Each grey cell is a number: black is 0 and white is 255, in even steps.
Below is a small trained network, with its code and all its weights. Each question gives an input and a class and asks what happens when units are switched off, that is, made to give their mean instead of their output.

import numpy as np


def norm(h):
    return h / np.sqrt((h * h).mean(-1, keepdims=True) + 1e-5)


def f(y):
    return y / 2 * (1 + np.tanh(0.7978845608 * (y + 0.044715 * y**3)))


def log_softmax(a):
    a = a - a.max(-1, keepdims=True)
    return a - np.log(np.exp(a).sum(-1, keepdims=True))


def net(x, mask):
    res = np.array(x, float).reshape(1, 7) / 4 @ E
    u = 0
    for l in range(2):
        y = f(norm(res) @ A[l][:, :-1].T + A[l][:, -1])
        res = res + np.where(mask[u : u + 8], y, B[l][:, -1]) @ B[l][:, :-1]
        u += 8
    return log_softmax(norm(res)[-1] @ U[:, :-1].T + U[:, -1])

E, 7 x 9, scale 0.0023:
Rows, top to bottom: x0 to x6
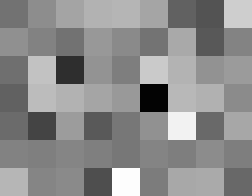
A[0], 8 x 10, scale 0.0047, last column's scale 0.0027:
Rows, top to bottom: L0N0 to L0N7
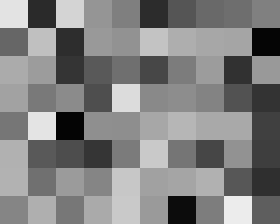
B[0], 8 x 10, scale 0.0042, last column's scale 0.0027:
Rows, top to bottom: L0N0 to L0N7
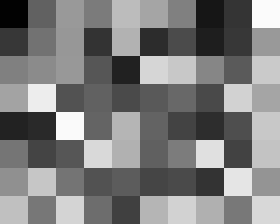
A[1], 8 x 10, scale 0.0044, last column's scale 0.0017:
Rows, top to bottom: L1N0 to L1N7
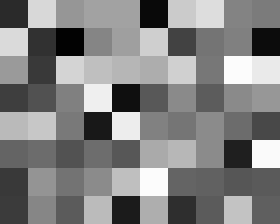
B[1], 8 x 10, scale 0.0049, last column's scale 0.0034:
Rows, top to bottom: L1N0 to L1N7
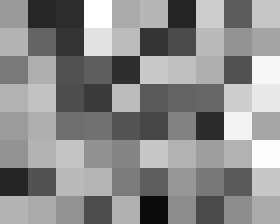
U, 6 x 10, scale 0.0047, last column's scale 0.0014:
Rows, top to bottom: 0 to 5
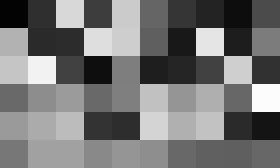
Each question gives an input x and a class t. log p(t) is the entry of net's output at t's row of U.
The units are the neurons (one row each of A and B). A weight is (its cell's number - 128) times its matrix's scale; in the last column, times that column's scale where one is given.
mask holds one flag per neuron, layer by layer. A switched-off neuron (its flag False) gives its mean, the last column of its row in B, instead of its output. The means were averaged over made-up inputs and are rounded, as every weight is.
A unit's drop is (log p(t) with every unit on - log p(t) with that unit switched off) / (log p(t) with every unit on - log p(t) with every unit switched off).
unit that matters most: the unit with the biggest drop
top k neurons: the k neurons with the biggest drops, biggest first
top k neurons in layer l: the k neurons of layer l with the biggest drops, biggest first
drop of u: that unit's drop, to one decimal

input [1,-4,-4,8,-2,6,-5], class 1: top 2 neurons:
[L1N0; L0N4]
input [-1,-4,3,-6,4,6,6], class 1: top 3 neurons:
[L0N5; L1N1; L1N3]
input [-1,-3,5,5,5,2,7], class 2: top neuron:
[L1N4]
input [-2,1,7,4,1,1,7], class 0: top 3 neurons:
[L0N4; L0N1; L1N3]
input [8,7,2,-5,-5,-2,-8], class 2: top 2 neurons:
[L1N7; L1N3]
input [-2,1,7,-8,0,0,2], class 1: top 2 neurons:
[L0N5; L1N1]
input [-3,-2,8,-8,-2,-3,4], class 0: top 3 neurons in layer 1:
[L1N0; L1N6; L1N2]
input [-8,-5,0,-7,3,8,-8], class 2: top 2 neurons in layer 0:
[L0N7; L0N0]
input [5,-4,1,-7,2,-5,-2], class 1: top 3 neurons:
[L1N1; L0N5; L0N2]
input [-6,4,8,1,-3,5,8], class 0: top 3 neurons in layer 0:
[L0N4; L0N1; L0N7]
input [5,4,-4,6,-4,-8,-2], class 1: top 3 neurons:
[L1N0; L0N4; L0N2]
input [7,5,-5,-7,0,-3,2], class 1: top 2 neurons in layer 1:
[L1N1; L1N5]
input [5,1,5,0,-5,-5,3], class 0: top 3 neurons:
[L0N4; L0N1; L1N5]
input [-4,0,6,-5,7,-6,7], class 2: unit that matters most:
L0N0
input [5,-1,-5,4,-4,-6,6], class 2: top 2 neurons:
[L1N4; L0N3]
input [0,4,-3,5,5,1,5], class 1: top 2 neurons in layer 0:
[L0N7; L0N4]
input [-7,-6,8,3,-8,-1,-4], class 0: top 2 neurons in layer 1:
[L1N2; L1N6]
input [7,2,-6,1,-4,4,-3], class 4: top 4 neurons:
[L0N7; L1N2; L0N4; L0N1]
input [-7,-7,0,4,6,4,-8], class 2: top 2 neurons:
[L1N3; L0N7]
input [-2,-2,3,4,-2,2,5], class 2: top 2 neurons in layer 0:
[L0N0; L0N5]
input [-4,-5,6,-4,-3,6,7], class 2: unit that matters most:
L1N4
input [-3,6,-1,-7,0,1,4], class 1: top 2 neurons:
[L0N5; L1N1]
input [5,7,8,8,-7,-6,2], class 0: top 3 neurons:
[L0N4; L0N1; L0N5]
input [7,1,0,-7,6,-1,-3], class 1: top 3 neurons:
[L1N1; L0N5; L0N2]
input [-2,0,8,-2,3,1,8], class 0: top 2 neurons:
[L0N4; L0N1]
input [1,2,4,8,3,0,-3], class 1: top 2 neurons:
[L1N0; L0N0]
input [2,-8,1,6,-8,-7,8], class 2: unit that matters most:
L1N4
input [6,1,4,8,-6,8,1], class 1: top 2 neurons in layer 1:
[L1N0; L1N5]
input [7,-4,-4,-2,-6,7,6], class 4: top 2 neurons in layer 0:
[L0N7; L0N1]
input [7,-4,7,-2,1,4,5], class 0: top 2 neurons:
[L0N1; L0N4]
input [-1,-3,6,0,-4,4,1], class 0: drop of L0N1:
0.1
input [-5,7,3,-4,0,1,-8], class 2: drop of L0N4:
0.0
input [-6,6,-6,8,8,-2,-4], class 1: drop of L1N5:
-0.1
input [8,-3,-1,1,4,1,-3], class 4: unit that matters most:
L1N2
